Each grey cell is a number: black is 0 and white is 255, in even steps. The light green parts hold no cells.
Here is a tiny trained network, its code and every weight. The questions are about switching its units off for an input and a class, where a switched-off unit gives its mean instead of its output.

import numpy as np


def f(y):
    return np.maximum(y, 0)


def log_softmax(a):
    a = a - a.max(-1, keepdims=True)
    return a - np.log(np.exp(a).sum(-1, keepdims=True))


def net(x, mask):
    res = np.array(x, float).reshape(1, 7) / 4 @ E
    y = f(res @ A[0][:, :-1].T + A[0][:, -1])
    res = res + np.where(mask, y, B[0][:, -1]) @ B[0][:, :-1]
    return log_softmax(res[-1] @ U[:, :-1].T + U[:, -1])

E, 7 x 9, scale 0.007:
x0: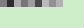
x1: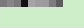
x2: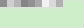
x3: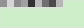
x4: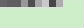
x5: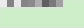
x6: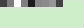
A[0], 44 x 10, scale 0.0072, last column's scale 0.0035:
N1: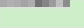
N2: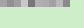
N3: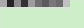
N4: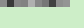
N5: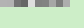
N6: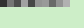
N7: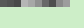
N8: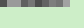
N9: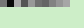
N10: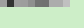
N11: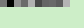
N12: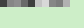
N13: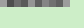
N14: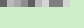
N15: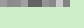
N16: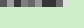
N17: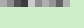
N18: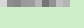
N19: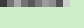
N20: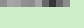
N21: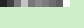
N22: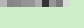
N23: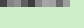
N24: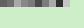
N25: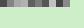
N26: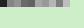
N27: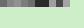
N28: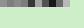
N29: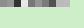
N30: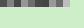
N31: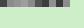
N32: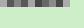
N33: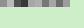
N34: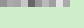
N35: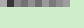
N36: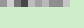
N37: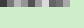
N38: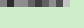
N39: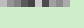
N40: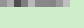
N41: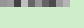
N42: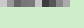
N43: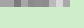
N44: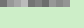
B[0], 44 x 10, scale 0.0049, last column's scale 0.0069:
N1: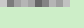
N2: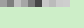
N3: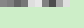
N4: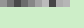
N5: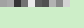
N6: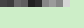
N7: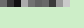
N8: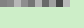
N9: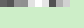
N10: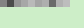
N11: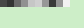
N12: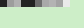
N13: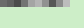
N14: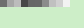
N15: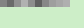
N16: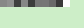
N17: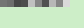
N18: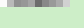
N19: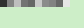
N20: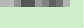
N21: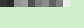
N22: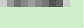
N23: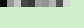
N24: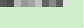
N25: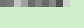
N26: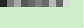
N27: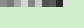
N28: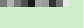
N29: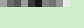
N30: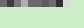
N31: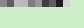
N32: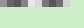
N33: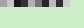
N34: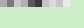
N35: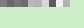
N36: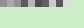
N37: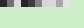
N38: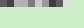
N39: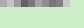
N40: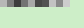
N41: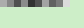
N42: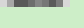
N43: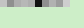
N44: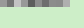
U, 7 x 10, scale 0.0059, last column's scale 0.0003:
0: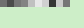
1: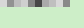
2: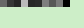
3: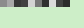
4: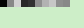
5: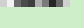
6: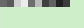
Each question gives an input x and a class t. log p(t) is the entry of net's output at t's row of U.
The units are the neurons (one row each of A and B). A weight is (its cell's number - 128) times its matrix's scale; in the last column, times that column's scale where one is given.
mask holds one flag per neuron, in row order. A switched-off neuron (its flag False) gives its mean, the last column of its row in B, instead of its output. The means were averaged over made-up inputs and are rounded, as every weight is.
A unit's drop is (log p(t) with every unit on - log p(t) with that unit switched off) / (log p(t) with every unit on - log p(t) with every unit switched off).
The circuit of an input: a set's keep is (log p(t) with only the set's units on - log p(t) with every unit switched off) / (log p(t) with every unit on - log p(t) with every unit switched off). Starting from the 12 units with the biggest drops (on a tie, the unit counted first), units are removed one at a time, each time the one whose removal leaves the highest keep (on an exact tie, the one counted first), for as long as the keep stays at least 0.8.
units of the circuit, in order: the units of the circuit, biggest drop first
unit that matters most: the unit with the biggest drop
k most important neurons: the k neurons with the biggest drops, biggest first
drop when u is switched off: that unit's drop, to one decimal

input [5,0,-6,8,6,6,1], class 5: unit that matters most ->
N28
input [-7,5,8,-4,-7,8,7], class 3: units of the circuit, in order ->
[N33, N5]
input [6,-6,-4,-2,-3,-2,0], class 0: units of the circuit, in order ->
[N9, N11]
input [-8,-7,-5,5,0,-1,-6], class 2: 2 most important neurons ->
[N29, N7]
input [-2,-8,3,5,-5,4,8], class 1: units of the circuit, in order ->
[N34, N2]
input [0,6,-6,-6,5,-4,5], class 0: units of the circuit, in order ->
[N11, N9]
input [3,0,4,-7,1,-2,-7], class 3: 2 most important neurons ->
[N5, N17]
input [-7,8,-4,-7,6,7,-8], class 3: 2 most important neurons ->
[N33, N17]
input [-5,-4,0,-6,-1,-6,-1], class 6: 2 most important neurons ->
[N31, N27]
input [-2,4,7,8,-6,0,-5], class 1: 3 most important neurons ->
[N34, N43, N2]
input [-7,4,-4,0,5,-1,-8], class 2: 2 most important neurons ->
[N7, N29]
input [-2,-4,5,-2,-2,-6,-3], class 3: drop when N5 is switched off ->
0.1
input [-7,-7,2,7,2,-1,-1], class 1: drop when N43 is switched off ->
0.1
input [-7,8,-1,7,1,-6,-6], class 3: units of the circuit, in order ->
[N33]
